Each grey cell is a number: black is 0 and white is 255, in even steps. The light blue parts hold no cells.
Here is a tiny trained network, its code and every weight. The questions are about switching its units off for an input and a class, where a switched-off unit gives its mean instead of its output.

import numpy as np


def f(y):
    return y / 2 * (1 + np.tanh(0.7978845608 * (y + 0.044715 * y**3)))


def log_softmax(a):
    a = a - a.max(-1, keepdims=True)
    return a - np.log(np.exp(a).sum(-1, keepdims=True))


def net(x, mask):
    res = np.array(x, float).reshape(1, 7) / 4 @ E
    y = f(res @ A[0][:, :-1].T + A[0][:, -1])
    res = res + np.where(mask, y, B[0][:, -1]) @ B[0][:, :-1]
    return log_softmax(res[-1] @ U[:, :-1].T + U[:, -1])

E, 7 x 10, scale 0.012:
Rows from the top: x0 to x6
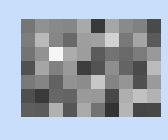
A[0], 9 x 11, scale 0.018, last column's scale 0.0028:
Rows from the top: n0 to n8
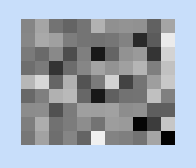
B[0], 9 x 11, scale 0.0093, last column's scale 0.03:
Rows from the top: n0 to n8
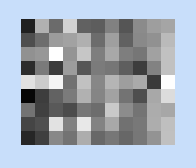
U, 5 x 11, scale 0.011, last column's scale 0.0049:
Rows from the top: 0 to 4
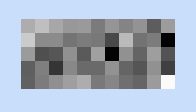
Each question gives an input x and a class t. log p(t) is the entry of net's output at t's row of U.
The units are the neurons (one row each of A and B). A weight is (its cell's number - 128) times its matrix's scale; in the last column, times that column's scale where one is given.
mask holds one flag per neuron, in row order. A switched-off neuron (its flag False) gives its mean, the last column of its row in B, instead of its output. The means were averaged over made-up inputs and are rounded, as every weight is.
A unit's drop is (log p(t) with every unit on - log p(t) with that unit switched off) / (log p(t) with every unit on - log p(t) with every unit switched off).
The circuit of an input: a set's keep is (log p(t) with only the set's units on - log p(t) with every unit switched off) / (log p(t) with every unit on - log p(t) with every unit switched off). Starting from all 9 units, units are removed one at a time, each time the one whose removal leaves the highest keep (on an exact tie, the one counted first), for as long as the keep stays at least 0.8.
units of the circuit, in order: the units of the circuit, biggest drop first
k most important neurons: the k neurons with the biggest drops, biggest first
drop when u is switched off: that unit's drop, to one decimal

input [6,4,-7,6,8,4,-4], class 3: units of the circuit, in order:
(n3)
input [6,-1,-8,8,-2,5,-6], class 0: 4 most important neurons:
(n4; n5; n8; n0)
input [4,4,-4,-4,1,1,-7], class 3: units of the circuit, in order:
(n3; n2)
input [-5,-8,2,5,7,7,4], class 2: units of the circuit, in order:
(n4; n7)
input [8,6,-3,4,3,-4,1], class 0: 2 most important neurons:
(n4; n5)
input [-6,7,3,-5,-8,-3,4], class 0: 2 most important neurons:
(n5; n8)
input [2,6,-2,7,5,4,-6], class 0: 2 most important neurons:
(n4; n5)
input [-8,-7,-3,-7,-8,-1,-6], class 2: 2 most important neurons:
(n4; n5)
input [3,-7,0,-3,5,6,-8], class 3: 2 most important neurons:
(n4; n3)
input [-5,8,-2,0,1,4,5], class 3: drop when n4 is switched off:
0.1
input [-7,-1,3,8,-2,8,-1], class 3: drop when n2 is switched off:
0.3
